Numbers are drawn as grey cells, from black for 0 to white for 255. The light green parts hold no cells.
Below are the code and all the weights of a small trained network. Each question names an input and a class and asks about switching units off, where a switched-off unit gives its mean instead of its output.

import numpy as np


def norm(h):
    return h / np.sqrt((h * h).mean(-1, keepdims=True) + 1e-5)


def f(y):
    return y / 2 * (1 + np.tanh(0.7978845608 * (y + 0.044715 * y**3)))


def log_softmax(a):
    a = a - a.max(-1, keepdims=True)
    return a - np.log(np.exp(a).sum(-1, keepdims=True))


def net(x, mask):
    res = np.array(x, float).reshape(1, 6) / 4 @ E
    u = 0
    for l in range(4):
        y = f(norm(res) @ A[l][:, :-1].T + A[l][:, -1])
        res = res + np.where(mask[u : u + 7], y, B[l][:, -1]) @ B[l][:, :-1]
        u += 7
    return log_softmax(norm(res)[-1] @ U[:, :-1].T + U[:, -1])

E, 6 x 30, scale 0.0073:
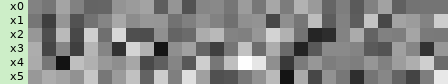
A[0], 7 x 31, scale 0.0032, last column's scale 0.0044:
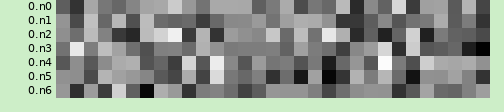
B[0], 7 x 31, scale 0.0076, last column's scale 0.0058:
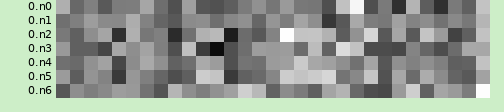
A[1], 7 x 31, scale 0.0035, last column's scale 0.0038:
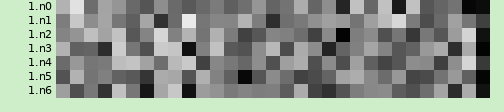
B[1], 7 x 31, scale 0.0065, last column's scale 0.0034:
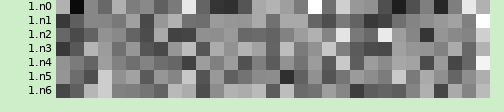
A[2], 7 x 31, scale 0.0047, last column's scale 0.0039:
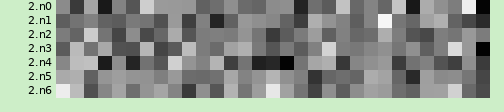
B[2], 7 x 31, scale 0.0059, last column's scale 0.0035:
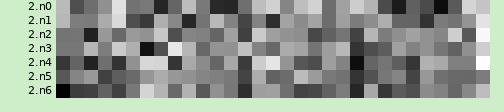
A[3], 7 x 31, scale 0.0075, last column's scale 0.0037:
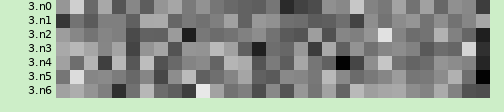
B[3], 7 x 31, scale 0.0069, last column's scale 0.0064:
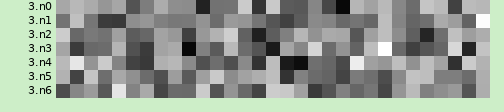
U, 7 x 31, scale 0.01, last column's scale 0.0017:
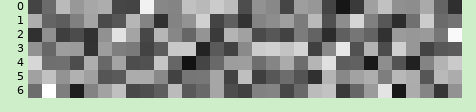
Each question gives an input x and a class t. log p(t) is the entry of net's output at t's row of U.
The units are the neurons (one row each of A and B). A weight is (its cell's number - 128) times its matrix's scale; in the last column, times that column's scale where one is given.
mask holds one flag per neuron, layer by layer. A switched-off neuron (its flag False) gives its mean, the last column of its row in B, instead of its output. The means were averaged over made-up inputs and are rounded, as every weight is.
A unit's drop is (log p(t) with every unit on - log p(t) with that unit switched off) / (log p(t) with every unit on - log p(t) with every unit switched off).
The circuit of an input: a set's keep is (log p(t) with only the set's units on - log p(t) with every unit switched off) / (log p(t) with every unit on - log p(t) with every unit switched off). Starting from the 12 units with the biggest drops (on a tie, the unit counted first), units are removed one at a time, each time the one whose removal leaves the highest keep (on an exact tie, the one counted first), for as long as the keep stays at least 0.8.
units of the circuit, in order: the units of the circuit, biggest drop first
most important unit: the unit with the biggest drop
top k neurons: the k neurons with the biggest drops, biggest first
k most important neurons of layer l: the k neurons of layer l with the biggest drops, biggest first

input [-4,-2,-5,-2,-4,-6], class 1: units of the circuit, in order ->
(2.n1)
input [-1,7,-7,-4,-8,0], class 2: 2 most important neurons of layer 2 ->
(2.n4 2.n2)
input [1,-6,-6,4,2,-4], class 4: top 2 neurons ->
(1.n0 0.n3)
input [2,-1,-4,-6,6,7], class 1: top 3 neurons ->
(0.n6 3.n3 1.n2)
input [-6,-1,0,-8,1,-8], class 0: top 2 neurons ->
(2.n3 1.n1)
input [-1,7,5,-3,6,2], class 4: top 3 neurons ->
(2.n0 0.n0 2.n4)
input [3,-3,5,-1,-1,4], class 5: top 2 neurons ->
(3.n4 0.n1)
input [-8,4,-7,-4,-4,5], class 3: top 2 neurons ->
(0.n5 0.n4)
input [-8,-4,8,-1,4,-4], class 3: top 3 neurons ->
(0.n5 0.n4 3.n0)
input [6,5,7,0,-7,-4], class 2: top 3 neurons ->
(2.n4 2.n2 3.n1)
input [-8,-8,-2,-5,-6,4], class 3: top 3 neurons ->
(0.n5 0.n4 0.n0)
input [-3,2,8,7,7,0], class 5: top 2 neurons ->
(3.n4 0.n1)
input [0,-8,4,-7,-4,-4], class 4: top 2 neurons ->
(1.n0 0.n6)
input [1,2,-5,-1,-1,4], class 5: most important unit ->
3.n0
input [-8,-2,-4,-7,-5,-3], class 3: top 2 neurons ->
(0.n5 0.n6)
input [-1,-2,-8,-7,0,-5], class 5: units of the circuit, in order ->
(3.n0 0.n6)
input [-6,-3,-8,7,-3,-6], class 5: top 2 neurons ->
(3.n0 1.n5)
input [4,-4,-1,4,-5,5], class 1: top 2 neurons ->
(1.n4 1.n2)
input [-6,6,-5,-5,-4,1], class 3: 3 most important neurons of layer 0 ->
(0.n5 0.n6 0.n4)
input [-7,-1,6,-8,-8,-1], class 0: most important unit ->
2.n3
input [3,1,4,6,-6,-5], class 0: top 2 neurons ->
(1.n6 1.n3)
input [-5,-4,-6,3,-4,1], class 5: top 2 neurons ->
(3.n0 0.n2)
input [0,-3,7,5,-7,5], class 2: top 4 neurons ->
(2.n4 2.n2 3.n1 3.n0)
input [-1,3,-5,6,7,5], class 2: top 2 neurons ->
(2.n6 3.n1)
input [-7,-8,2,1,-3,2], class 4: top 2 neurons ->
(0.n3 0.n2)
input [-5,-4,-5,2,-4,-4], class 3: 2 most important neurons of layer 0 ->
(0.n5 0.n4)
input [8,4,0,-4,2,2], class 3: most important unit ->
0.n2
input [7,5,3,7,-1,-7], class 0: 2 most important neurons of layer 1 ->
(1.n3 1.n6)
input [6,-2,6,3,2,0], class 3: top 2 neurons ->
(0.n2 3.n0)
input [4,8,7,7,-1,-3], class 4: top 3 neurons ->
(0.n0 2.n0 1.n1)
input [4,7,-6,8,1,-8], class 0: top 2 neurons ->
(1.n3 1.n6)
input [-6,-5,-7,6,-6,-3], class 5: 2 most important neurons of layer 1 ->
(1.n5 1.n1)
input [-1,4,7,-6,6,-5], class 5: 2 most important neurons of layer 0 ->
(0.n6 0.n1)
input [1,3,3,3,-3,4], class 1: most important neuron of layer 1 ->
(1.n1)
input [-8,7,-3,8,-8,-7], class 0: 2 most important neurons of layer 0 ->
(0.n6 0.n2)
